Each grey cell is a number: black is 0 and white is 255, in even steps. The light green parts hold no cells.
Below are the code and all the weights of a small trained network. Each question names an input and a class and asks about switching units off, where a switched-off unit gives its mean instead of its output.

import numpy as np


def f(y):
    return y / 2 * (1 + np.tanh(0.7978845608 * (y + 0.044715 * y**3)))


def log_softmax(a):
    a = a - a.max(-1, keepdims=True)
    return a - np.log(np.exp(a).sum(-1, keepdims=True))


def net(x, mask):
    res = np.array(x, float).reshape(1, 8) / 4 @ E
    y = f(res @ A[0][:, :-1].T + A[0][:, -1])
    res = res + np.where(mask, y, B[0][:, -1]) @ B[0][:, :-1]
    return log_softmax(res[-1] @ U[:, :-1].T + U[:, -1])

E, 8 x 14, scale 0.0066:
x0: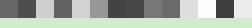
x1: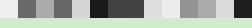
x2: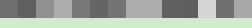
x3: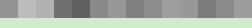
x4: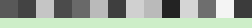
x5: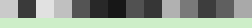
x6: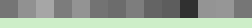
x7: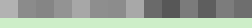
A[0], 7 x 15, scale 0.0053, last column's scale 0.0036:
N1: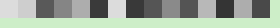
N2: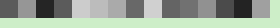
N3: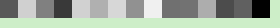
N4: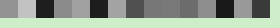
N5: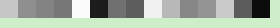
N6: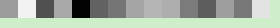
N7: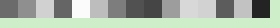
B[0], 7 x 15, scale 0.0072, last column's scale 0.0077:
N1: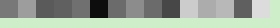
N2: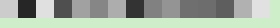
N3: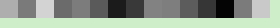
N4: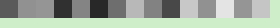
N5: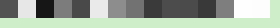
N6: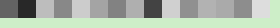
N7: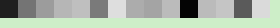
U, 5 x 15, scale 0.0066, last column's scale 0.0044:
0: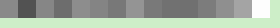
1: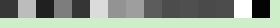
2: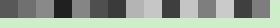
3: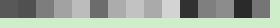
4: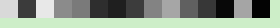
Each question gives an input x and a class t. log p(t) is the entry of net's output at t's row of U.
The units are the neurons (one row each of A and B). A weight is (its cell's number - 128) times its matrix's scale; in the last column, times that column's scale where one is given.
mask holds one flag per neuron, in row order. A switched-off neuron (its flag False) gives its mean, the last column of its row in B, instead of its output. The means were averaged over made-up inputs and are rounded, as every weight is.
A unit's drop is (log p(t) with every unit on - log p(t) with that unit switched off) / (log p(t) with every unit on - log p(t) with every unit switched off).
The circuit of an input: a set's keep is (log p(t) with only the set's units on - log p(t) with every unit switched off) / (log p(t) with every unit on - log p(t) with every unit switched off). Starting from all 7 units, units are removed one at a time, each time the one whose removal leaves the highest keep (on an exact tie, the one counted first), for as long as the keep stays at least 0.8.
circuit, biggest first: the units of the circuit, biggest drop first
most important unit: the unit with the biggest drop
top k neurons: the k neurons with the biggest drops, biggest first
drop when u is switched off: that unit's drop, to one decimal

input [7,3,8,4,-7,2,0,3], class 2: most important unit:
N1
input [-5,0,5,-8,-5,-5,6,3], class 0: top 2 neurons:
[N2 N7]
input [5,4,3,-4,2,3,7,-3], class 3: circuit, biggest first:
[N7 N3]
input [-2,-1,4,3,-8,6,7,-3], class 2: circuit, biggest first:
[N1 N4]
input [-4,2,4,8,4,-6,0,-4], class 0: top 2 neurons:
[N7 N6]
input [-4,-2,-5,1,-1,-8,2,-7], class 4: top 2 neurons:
[N3 N2]
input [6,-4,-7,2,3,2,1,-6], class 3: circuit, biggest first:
[N7 N5]
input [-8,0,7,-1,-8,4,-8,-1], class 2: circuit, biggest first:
[N4 N1]
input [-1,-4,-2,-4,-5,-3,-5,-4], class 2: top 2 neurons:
[N5 N4]
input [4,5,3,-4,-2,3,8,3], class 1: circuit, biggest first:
[N5 N2]
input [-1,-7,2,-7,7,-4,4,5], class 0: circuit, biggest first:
[N5 N2]
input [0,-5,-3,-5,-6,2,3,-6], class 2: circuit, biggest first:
[N5 N4 N1]
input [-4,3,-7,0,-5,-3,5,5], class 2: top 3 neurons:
[N1 N4 N7]
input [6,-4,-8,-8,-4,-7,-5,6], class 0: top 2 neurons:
[N7 N4]
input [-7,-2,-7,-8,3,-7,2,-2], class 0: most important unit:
N2
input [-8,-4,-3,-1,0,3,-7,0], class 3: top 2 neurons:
[N5 N6]
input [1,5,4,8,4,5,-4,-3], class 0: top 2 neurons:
[N3 N5]
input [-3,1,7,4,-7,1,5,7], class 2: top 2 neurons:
[N1 N4]
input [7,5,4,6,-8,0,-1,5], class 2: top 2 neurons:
[N1 N4]
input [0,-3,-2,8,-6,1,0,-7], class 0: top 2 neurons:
[N5 N6]
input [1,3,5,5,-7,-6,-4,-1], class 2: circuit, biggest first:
[N1]
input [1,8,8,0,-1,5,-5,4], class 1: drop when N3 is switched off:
0.0
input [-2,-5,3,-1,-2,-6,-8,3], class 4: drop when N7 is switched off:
0.1
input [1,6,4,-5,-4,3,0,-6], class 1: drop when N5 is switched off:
0.6
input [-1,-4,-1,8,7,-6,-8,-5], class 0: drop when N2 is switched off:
0.2
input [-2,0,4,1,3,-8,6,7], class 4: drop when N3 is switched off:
0.3
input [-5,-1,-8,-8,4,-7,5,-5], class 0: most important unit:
N2
